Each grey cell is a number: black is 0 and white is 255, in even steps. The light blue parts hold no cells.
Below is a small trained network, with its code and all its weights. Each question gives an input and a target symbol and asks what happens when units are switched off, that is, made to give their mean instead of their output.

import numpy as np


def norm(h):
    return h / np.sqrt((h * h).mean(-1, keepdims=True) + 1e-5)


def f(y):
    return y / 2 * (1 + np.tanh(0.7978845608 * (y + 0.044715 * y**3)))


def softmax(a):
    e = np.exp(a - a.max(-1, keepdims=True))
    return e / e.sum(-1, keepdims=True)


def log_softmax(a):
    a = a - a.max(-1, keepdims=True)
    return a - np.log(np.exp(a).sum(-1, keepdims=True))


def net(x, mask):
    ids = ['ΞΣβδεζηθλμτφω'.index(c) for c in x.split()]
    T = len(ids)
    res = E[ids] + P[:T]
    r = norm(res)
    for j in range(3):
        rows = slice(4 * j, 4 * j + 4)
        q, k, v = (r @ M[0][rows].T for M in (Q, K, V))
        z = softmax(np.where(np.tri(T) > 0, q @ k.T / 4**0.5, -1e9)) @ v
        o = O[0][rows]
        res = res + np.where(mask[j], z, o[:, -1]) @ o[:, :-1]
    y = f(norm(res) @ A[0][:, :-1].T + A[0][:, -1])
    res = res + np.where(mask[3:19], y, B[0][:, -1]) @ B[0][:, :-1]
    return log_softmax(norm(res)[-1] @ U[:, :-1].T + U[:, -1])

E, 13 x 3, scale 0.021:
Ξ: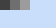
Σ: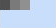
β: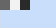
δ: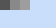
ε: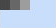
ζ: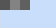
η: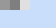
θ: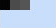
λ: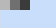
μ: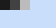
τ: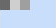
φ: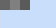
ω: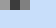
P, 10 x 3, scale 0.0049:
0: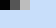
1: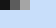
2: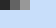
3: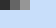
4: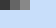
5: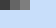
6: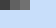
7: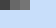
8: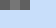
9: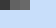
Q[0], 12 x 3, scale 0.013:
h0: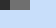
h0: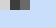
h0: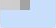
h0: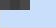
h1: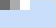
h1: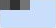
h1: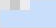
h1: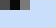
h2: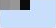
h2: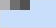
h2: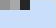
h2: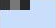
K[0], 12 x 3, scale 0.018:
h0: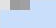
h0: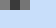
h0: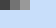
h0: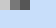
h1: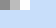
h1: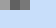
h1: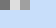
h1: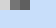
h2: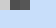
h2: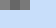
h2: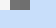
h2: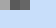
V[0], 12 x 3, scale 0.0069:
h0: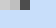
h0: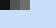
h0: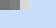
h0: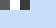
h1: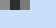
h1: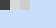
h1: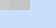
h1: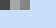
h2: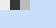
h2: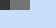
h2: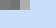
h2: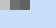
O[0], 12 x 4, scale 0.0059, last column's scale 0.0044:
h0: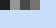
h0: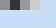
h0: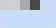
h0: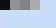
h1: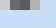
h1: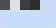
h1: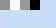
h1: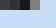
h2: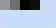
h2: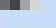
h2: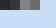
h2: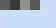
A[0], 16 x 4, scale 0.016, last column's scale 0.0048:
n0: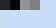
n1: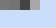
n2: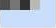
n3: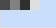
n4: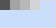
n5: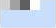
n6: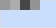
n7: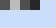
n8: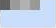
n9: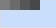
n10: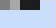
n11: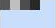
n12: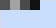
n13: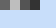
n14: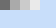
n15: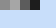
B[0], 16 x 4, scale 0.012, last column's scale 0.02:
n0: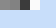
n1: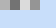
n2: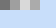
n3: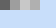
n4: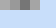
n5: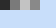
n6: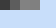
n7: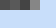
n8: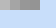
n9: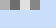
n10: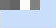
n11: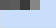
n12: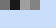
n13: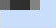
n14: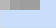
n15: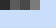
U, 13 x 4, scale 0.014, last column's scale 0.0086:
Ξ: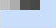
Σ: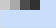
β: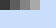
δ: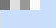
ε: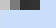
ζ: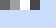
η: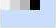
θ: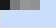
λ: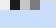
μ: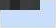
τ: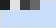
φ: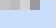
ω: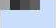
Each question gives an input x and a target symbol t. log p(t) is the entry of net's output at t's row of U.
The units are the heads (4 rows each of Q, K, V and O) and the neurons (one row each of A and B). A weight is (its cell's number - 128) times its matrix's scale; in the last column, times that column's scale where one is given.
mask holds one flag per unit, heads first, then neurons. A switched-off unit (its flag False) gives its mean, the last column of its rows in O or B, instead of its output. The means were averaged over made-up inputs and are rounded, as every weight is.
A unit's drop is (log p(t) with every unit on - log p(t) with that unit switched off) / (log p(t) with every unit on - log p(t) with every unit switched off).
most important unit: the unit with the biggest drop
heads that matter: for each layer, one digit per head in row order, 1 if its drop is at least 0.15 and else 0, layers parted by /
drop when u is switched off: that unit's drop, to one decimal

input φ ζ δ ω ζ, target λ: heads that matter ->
110
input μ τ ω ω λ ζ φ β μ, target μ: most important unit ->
h1
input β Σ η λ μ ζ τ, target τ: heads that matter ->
010
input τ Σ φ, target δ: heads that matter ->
111
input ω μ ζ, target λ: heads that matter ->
100
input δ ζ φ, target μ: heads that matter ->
111
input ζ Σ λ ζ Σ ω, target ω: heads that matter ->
000
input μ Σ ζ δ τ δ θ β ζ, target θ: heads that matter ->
110
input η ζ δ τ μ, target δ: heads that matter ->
010
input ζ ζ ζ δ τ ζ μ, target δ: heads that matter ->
101
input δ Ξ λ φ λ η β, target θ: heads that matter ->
000
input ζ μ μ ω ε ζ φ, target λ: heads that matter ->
110
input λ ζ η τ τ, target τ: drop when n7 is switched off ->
0.3
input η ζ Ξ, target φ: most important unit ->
h0
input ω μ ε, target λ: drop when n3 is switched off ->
-0.1
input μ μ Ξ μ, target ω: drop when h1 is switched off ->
0.2
